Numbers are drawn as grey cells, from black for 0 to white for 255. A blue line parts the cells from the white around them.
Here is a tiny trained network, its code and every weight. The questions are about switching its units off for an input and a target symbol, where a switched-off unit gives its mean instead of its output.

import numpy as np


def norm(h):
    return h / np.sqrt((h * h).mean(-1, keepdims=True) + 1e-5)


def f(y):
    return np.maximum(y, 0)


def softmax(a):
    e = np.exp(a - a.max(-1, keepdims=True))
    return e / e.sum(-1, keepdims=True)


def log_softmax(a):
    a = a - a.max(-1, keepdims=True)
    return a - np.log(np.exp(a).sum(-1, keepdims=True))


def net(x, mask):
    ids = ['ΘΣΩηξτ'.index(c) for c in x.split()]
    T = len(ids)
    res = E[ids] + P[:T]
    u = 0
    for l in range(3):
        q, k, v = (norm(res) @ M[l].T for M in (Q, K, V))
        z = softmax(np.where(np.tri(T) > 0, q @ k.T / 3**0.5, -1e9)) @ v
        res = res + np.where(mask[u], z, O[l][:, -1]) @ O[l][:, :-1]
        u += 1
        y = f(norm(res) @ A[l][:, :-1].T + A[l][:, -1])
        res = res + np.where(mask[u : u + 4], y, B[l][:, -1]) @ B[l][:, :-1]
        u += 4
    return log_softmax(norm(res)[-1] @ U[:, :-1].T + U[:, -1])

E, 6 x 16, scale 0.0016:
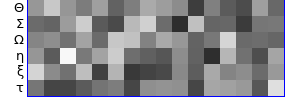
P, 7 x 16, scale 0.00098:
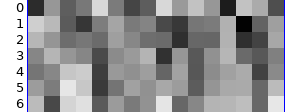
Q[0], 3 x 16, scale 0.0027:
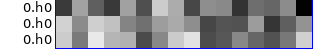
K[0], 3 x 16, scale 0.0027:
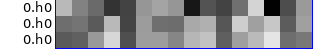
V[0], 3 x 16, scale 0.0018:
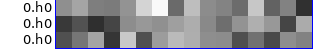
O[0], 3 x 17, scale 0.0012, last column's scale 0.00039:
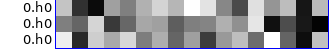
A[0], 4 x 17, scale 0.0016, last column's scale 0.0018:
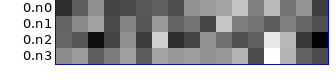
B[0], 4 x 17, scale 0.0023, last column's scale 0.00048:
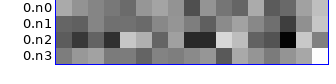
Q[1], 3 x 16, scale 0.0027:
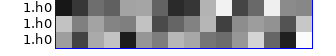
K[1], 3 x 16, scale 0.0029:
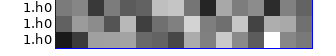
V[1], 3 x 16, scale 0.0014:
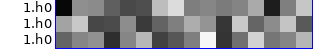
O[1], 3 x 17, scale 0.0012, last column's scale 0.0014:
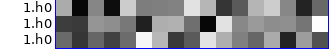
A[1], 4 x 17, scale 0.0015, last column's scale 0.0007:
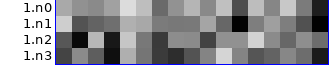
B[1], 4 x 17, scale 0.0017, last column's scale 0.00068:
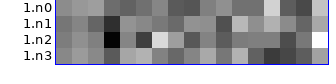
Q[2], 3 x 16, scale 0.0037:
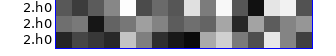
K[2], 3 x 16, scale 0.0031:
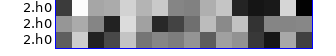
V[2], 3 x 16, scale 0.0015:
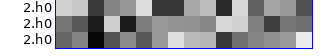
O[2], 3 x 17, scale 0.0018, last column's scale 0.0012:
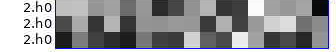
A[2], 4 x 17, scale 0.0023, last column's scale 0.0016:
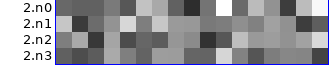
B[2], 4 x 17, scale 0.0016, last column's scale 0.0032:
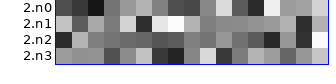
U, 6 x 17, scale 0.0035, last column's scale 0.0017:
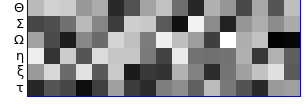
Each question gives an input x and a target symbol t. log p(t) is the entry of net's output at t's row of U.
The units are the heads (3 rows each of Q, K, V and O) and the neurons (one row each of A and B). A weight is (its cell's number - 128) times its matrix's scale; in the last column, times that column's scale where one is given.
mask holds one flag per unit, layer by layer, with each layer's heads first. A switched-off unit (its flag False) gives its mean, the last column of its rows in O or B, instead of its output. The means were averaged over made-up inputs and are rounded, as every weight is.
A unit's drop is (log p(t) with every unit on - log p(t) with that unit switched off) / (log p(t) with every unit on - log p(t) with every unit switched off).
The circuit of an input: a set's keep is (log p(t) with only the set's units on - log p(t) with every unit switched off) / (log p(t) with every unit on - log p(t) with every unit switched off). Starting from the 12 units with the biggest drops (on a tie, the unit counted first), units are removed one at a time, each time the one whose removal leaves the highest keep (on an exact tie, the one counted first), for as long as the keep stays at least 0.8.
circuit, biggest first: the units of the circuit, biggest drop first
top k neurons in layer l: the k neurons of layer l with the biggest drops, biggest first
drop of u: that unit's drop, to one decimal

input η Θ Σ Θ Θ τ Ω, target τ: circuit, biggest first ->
(2.h0)
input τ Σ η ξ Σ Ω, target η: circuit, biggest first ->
(1.h0, 2.h0, 0.h0)
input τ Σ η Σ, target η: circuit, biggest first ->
(1.h0, 0.h0, 2.h0)
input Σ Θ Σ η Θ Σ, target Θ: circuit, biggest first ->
(1.h0, 2.n0)
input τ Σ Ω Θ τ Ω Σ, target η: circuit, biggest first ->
(1.h0, 0.h0, 2.n2)
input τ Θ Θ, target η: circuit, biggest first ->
(0.h0, 1.h0, 2.n2)
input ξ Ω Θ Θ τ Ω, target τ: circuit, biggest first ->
(2.h0, 0.h0)
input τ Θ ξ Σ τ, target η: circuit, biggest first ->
(1.h0, 2.n2, 0.n0)
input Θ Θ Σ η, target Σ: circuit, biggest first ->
(1.h0, 0.h0)
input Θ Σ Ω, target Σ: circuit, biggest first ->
(1.h0, 2.h0)
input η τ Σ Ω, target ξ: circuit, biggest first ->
(1.h0, 2.n0)
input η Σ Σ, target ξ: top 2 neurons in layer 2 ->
(2.n3, 2.n1)
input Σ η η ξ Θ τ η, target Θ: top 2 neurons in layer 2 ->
(2.n0, 2.n3)
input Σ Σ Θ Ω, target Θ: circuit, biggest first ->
(1.h0)
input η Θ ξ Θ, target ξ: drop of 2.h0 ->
0.3
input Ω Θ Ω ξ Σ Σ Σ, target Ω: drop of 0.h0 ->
0.7
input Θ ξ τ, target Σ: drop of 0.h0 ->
0.2
